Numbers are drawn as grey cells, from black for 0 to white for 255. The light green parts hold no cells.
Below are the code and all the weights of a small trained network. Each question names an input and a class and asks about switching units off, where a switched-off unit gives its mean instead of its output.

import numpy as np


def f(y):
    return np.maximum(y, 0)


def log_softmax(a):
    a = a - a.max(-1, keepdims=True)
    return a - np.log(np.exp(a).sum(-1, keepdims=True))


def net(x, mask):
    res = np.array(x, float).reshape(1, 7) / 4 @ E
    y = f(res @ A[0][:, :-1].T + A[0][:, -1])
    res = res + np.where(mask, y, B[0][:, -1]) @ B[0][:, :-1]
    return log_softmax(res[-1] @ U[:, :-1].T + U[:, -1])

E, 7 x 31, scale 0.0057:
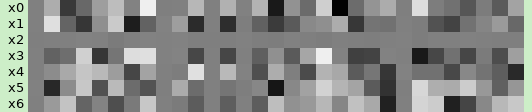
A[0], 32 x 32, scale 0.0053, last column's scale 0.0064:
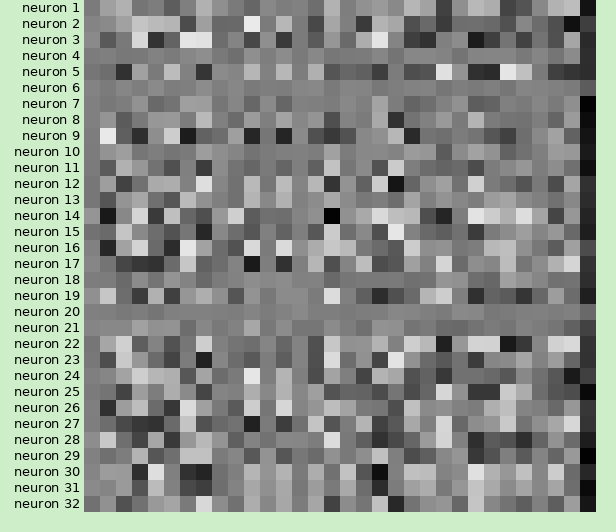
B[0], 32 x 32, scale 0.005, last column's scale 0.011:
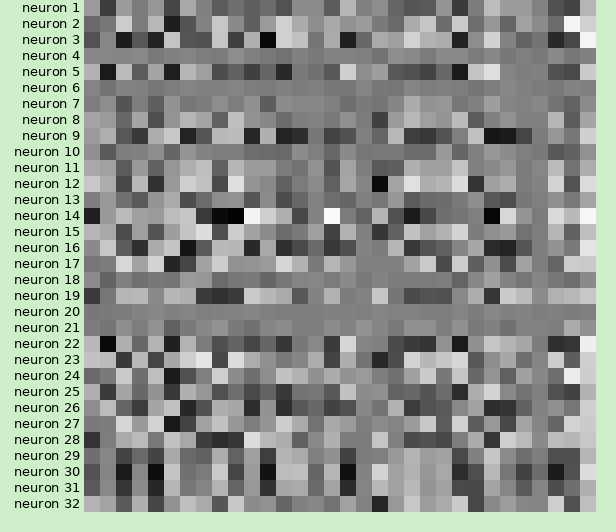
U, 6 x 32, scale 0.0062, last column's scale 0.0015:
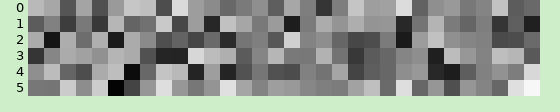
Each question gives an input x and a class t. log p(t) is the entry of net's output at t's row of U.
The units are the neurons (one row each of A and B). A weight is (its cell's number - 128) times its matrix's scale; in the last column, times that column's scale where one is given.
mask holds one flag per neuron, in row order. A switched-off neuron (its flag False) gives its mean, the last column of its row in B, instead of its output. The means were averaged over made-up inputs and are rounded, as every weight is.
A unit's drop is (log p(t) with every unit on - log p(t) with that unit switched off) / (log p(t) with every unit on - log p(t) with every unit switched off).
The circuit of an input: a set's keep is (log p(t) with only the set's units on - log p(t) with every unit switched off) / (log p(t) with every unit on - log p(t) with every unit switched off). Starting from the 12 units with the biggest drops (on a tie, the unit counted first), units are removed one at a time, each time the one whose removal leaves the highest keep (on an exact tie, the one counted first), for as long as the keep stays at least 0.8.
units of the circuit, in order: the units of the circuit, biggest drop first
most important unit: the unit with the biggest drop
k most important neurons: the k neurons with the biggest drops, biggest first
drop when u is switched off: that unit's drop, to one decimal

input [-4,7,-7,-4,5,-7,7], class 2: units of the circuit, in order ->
[neuron 22]
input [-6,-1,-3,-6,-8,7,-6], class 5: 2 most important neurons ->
[neuron 27; neuron 17]
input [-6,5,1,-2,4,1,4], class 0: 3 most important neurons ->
[neuron 23; neuron 15; neuron 16]
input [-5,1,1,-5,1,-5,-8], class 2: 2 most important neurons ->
[neuron 5; neuron 25]
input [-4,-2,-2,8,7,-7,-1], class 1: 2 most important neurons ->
[neuron 3; neuron 14]
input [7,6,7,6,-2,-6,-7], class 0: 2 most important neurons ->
[neuron 12; neuron 22]
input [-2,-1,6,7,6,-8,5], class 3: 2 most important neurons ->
[neuron 28; neuron 19]
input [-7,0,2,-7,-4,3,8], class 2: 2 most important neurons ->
[neuron 22; neuron 1]
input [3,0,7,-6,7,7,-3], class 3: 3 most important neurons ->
[neuron 14; neuron 3; neuron 27]
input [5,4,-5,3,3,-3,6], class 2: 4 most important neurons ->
[neuron 22; neuron 23; neuron 1; neuron 15]
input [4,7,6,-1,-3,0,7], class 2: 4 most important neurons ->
[neuron 22; neuron 16; neuron 1; neuron 26]
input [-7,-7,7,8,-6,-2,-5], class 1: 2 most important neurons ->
[neuron 3; neuron 29]
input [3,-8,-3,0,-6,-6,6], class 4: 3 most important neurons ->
[neuron 16; neuron 26; neuron 14]
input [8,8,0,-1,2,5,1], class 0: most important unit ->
neuron 12
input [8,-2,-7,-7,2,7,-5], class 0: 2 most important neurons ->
[neuron 12; neuron 32]
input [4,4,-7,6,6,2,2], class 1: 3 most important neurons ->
[neuron 3; neuron 27; neuron 17]
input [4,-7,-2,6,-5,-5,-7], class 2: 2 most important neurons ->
[neuron 5; neuron 25]
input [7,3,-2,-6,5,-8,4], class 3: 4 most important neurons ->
[neuron 19; neuron 28; neuron 23; neuron 15]
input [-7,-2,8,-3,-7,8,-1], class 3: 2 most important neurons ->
[neuron 14; neuron 12]
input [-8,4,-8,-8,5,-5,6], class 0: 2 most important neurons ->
[neuron 23; neuron 15]
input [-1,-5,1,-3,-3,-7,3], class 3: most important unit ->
neuron 19
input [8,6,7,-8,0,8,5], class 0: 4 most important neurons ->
[neuron 12; neuron 32; neuron 3; neuron 8]
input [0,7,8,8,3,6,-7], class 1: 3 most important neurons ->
[neuron 3; neuron 22; neuron 29]
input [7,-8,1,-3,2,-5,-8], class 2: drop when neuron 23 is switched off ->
0.2
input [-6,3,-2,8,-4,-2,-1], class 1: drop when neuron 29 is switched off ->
0.1
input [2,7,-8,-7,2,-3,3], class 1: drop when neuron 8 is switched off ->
0.0
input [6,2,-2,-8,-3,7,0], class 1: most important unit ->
neuron 30
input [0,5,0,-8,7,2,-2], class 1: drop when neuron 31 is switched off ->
0.1
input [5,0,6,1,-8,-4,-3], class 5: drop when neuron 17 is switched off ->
0.3
